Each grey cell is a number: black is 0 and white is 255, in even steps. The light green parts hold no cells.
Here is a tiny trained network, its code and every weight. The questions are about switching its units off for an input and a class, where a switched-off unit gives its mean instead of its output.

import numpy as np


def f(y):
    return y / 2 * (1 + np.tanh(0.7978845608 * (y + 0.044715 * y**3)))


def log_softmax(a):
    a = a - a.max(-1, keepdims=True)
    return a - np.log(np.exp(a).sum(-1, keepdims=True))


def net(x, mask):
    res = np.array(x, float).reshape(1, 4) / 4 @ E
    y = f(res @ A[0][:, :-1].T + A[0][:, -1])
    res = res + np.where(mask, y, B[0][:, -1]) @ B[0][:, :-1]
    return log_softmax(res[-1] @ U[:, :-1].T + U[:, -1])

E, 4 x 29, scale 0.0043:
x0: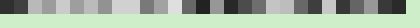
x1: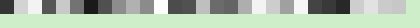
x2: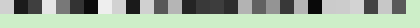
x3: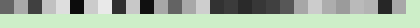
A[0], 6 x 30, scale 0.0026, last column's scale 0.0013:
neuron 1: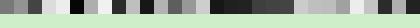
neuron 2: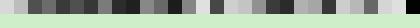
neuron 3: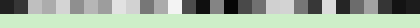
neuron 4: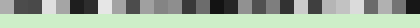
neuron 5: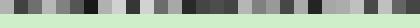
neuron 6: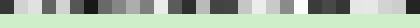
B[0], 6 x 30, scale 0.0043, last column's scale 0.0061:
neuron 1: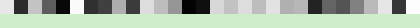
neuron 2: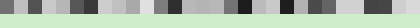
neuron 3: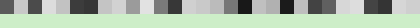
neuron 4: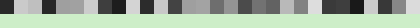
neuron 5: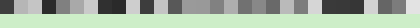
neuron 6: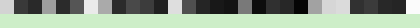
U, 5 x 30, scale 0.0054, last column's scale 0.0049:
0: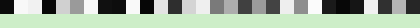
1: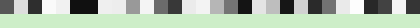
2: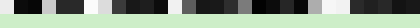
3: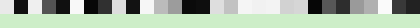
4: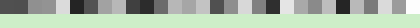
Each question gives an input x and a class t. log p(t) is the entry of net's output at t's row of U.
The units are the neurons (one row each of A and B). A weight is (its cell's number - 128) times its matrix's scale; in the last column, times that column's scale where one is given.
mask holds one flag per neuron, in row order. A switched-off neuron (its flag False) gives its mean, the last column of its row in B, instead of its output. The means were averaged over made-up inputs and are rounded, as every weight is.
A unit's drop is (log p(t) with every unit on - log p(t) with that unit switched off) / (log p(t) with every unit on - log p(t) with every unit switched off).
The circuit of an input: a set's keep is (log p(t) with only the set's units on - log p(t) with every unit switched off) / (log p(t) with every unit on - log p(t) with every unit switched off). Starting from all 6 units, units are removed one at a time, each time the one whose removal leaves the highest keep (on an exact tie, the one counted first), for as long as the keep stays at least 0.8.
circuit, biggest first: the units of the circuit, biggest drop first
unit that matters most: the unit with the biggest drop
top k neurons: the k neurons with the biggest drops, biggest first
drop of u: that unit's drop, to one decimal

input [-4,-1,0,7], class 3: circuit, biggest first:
[neuron 1]
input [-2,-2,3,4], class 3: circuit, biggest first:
[neuron 1; neuron 6]
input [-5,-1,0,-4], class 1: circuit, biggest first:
[neuron 1; neuron 2]
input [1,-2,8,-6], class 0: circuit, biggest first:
[neuron 5; neuron 4]
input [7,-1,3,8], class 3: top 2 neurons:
[neuron 1; neuron 2]
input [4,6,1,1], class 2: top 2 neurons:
[neuron 6; neuron 2]
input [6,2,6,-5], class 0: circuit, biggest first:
[neuron 5; neuron 1]
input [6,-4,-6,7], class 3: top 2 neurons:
[neuron 1; neuron 4]
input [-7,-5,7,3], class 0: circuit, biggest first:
[neuron 4; neuron 5]
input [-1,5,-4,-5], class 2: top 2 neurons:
[neuron 6; neuron 1]
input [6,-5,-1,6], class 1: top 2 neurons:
[neuron 3; neuron 6]
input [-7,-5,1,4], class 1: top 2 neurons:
[neuron 2; neuron 6]
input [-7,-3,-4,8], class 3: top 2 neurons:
[neuron 1; neuron 3]
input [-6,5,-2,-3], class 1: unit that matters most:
neuron 2
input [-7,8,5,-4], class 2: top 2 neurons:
[neuron 6; neuron 3]
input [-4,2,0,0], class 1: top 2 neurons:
[neuron 1; neuron 2]
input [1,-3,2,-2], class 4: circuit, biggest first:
[neuron 6; neuron 1; neuron 2]
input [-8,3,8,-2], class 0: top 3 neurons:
[neuron 5; neuron 4; neuron 3]
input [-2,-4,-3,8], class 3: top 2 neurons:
[neuron 1; neuron 6]
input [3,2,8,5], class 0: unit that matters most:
neuron 4
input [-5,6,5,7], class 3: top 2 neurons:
[neuron 1; neuron 3]
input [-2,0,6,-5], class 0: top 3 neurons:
[neuron 5; neuron 1; neuron 4]
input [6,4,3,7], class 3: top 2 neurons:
[neuron 1; neuron 2]
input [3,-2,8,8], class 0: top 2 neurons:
[neuron 4; neuron 5]
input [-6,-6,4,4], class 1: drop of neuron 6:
0.6
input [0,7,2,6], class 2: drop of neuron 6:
1.4
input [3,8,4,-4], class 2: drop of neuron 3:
0.0
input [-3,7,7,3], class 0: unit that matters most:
neuron 4
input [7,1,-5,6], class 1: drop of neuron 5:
0.1
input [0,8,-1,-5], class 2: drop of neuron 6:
0.7
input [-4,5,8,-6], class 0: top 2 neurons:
[neuron 5; neuron 4]
